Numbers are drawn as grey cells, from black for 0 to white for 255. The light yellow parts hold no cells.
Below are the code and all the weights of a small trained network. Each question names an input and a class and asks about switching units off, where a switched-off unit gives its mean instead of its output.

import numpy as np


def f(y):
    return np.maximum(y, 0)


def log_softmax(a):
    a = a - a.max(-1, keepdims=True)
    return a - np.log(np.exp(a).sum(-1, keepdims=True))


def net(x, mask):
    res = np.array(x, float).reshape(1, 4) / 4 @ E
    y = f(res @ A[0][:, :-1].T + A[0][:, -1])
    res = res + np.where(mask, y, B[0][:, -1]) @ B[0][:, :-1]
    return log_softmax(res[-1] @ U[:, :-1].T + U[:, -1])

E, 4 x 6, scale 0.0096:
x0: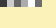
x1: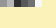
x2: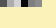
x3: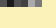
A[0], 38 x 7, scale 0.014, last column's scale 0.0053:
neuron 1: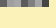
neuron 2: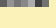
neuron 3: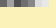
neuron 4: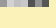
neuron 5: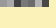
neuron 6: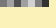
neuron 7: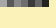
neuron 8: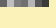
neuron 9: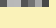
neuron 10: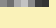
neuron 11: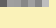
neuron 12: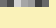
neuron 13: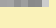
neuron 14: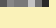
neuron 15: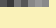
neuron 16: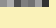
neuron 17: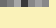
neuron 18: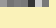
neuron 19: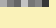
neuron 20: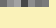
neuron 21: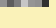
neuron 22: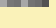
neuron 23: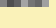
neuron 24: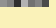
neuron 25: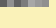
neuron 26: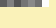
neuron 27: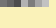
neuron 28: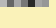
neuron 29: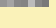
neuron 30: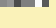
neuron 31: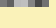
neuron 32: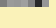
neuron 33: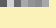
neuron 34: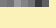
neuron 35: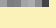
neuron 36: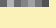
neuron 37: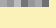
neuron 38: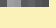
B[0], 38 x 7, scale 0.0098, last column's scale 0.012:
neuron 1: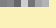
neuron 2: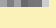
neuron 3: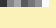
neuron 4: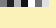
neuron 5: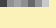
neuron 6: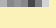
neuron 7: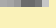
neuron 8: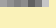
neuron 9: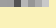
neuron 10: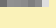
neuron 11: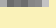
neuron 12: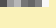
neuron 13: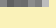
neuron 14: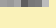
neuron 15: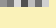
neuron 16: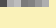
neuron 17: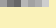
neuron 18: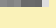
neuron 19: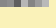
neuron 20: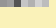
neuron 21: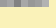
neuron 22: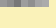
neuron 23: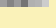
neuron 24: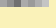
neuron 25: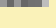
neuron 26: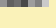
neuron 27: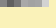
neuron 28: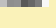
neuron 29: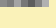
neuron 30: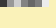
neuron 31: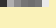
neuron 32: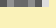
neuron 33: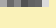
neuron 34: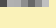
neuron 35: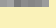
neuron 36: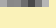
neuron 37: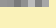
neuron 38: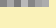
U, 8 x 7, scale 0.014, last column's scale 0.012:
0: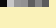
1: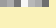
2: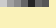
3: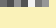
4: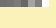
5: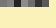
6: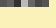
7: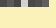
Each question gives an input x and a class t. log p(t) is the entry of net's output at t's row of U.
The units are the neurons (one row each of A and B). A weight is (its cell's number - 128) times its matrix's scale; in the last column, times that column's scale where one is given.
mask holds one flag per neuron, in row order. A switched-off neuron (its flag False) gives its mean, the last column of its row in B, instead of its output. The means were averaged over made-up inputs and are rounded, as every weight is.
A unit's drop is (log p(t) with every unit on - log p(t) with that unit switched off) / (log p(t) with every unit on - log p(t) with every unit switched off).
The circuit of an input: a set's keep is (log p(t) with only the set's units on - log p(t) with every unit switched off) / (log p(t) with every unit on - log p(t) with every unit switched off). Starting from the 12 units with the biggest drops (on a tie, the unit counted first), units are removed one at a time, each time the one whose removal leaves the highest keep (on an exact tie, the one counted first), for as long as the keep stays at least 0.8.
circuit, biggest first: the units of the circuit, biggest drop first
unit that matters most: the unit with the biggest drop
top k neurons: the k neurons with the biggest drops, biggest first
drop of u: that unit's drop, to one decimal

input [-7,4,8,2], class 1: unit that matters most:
neuron 17
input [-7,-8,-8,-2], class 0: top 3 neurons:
[neuron 31; neuron 12; neuron 34]
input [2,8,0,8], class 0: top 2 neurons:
[neuron 30; neuron 4]
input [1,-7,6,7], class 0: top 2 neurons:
[neuron 4; neuron 12]
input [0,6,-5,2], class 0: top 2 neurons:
[neuron 30; neuron 3]
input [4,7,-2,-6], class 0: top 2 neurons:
[neuron 30; neuron 5]
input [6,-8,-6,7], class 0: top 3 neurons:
[neuron 31; neuron 12; neuron 4]
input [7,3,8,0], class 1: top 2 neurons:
[neuron 20; neuron 9]
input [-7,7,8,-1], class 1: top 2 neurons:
[neuron 17; neuron 9]
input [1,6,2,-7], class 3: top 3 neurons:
[neuron 4; neuron 31; neuron 12]
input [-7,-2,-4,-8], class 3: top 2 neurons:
[neuron 4; neuron 6]
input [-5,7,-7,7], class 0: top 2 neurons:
[neuron 30; neuron 4]
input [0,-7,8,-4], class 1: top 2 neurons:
[neuron 20; neuron 9]
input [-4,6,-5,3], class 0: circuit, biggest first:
[neuron 30]
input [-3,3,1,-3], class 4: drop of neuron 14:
0.1
